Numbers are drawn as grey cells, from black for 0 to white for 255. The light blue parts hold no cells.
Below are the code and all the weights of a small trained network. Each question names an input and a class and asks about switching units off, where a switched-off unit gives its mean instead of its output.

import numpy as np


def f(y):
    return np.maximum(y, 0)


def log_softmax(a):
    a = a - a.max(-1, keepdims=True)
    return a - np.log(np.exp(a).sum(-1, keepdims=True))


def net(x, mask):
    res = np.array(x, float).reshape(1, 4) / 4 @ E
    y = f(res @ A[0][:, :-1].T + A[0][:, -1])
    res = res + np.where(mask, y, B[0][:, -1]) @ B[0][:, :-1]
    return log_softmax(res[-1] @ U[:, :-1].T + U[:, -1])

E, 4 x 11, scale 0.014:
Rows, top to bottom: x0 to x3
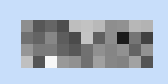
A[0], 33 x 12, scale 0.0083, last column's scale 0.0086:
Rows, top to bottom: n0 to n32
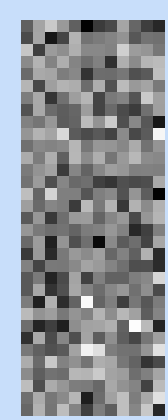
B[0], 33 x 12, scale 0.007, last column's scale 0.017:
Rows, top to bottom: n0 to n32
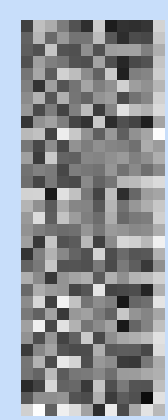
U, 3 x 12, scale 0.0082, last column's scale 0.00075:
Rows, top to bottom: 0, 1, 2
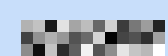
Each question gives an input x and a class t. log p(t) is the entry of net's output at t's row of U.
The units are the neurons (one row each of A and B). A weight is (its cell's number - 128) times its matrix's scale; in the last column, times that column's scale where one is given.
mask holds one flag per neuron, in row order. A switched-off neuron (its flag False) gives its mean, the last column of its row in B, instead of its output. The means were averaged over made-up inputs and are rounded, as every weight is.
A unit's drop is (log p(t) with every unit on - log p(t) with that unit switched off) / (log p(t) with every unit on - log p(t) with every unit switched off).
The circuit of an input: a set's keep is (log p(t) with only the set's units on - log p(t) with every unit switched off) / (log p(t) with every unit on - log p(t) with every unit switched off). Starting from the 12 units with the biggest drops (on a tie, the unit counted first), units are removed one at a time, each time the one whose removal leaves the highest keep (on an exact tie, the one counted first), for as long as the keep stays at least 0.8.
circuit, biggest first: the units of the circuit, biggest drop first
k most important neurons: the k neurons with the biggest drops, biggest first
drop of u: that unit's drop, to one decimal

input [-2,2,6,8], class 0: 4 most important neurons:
[n14 n31 n27 n28]
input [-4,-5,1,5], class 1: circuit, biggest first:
[n0]
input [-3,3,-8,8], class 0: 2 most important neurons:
[n14 n31]
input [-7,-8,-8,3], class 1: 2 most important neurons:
[n0 n31]
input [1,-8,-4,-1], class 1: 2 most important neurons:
[n31 n3]
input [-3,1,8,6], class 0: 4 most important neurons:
[n14 n31 n27 n9]
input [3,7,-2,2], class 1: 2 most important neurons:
[n8 n9]
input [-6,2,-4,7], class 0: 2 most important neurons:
[n14 n9]
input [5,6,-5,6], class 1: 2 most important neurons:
[n8 n30]
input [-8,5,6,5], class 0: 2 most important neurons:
[n9 n14]
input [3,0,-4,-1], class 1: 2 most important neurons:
[n9 n32]
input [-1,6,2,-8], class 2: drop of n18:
0.2
